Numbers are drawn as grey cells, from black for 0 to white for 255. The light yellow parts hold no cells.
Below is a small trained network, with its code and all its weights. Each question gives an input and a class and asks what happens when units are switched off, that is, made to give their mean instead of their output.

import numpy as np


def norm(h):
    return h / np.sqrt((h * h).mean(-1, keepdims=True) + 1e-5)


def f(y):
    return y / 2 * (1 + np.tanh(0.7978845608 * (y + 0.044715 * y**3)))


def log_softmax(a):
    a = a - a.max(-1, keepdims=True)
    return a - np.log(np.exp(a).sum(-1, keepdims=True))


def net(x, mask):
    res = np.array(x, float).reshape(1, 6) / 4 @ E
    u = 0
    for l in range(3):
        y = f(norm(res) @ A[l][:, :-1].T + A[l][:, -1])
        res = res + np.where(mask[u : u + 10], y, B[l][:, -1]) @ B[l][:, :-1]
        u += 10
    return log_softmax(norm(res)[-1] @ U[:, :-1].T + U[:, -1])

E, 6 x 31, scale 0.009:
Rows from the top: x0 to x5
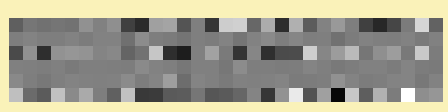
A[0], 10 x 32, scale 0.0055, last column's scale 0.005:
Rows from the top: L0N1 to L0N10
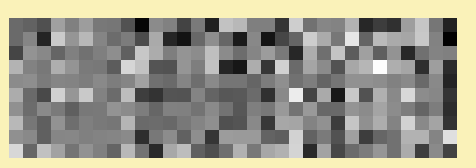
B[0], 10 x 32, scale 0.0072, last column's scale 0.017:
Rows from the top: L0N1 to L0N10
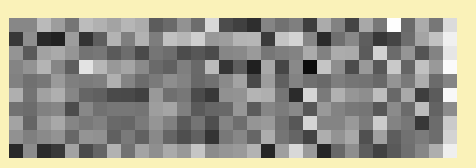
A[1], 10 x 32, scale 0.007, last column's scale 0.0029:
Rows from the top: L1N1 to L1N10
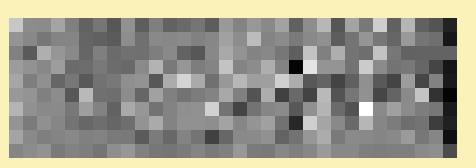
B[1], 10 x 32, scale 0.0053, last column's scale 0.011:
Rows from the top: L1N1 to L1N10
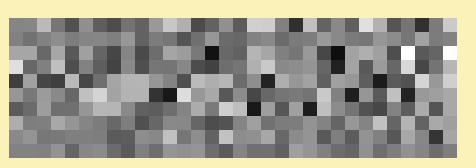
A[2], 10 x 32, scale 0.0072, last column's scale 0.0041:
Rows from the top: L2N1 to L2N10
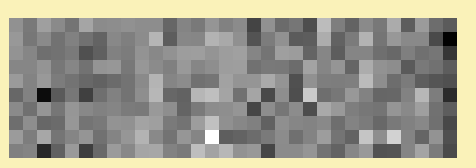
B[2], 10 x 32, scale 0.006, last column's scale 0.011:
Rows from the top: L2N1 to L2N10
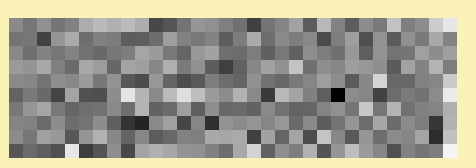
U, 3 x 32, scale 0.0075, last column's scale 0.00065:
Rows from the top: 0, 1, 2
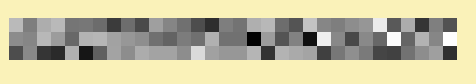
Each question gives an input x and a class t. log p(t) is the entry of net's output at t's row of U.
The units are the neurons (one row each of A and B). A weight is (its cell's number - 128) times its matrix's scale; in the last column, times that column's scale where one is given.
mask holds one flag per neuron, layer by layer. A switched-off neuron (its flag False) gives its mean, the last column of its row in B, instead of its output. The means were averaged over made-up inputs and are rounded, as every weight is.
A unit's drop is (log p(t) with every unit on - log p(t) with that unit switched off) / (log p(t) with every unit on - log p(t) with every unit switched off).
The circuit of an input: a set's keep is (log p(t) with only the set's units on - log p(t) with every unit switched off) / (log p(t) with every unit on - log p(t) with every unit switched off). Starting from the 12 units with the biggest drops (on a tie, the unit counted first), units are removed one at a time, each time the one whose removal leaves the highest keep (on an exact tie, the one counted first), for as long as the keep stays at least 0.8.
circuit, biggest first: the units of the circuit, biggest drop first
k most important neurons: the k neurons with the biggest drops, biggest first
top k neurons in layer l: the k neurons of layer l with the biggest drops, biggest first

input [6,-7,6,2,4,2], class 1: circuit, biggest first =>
(L0N1)
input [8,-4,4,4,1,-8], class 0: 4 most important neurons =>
(L0N4; L0N3; L0N2; L1N3)
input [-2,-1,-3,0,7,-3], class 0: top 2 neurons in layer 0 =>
(L0N2; L0N3)
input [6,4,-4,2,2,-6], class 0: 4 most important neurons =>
(L0N4; L0N2; L0N10; L0N3)
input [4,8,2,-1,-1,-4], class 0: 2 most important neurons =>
(L0N4; L0N3)
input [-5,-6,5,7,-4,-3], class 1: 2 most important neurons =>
(L0N4; L0N10)
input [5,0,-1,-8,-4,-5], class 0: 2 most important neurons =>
(L0N4; L0N3)
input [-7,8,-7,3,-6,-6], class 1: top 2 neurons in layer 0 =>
(L0N2; L0N6)
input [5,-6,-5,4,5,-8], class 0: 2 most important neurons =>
(L0N2; L0N10)
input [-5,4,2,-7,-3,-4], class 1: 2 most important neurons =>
(L0N4; L0N6)
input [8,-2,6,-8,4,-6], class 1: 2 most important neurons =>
(L0N6; L0N1)
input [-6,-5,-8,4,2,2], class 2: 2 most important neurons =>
(L0N10; L0N1)
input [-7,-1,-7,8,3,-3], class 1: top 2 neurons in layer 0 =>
(L0N4; L0N2)
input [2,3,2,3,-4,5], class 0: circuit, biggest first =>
(L0N6)
